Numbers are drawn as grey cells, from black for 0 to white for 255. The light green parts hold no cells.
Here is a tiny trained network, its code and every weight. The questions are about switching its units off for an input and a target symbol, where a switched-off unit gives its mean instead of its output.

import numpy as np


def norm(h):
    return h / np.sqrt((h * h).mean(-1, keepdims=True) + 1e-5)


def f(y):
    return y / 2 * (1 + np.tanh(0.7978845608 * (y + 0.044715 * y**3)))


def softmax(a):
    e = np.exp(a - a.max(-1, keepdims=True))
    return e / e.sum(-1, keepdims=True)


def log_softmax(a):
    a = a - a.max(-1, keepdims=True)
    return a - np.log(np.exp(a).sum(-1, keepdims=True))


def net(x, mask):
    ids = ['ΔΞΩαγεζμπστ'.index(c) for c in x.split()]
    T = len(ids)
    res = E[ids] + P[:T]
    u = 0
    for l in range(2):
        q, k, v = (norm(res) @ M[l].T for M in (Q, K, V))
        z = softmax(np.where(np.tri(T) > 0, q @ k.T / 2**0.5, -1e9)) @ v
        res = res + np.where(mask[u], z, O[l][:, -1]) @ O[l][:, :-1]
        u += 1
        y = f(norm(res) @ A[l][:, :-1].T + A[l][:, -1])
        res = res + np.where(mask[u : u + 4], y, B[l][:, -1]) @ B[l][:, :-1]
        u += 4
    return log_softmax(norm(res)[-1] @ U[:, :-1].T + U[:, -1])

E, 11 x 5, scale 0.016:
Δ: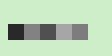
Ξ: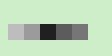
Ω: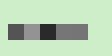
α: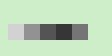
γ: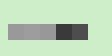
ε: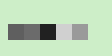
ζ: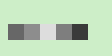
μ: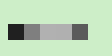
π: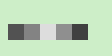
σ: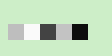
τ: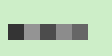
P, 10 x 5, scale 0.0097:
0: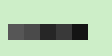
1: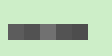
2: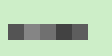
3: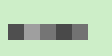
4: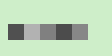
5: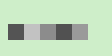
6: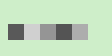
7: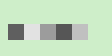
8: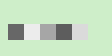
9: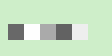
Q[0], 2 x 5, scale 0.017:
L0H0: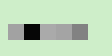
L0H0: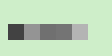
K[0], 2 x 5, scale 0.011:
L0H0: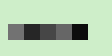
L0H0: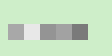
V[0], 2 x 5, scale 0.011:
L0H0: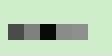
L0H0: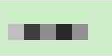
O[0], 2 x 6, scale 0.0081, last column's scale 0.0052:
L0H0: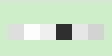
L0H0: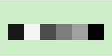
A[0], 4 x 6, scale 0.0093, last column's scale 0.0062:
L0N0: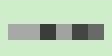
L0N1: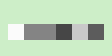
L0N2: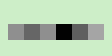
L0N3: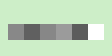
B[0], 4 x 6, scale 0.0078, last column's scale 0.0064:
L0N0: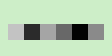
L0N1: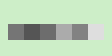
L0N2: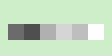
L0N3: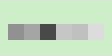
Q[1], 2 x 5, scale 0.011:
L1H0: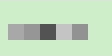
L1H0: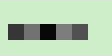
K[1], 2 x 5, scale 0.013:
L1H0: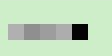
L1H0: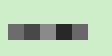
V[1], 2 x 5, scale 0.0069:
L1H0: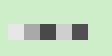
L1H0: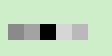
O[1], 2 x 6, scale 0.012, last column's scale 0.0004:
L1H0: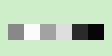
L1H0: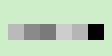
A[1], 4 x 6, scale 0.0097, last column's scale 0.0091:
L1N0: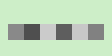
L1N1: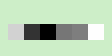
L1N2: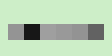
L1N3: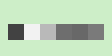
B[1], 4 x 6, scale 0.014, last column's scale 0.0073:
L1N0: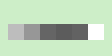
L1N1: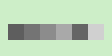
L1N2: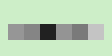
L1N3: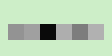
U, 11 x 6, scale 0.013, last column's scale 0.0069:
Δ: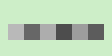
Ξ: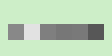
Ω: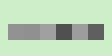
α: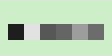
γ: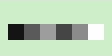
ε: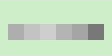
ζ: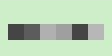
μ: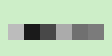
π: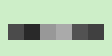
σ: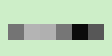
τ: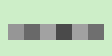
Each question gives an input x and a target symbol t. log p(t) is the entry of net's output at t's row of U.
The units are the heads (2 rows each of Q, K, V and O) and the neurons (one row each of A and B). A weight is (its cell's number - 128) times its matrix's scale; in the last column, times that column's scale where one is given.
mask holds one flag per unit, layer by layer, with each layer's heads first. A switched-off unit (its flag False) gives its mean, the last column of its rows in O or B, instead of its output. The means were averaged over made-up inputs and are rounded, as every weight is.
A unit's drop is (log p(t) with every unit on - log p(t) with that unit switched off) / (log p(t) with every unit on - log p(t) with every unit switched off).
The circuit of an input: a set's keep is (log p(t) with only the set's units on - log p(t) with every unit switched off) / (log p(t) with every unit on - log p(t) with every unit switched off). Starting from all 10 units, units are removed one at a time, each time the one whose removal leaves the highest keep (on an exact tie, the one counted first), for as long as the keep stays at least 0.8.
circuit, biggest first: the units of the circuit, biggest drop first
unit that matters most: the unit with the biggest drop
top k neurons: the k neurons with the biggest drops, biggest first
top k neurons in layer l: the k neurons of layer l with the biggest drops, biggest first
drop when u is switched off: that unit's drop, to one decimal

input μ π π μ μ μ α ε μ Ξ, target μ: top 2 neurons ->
(L0N1, L1N1)
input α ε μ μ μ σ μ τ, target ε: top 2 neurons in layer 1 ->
(L1N3, L1N1)
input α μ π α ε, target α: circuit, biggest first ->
(L0H0)
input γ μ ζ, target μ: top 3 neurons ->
(L1N2, L0N3, L0N2)
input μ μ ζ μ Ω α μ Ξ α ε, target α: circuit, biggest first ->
(L0H0, L1H0)
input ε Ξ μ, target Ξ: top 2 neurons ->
(L1N3, L0N3)
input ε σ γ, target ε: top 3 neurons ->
(L0N2, L0N1, L1N2)
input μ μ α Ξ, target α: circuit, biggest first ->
(L0H0, L1N0)
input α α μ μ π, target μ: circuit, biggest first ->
(L0H0, L1H0)
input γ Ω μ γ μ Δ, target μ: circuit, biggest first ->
(L0H0, L0N1)
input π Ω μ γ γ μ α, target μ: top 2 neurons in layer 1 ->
(L1N1, L1N0)
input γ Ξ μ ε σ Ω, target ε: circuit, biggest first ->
(L1H0, L0H0)
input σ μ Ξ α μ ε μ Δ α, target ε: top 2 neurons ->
(L0N1, L1N2)
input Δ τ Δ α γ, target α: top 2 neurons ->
(L0N1, L1N3)
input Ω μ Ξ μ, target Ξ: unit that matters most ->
L0N1
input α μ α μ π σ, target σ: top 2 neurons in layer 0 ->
(L0N0, L0N2)
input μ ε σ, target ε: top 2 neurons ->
(L1N0, L1N2)
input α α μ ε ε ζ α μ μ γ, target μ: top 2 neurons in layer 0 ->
(L0N2, L0N3)
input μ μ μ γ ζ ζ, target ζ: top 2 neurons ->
(L0N3, L0N2)
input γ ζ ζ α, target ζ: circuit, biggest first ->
(L0H0, L1N1, L0N0)
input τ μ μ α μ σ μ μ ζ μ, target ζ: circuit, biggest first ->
(L0H0)
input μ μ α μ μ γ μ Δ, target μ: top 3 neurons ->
(L0N1, L1N2, L1N1)
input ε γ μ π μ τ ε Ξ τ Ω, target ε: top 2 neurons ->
(L0N1, L1N2)
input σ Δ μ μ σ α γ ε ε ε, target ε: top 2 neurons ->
(L1N2, L1N0)
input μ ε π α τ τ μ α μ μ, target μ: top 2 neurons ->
(L0N3, L1N2)
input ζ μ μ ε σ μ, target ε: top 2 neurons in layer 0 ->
(L0N0, L0N1)
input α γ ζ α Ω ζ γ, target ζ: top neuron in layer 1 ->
(L1N1)
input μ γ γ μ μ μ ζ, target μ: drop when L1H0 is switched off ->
0.1
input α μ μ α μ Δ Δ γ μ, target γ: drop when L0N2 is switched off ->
0.2
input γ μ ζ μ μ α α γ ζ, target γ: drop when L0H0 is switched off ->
0.8
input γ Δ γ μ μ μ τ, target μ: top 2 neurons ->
(L0N1, L1N2)
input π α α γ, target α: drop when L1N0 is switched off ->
0.1
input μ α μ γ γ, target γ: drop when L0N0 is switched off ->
0.0
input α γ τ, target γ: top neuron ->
(L0N3)
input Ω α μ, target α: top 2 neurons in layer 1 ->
(L1N3, L1N2)
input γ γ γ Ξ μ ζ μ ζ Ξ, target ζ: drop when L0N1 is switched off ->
-0.1
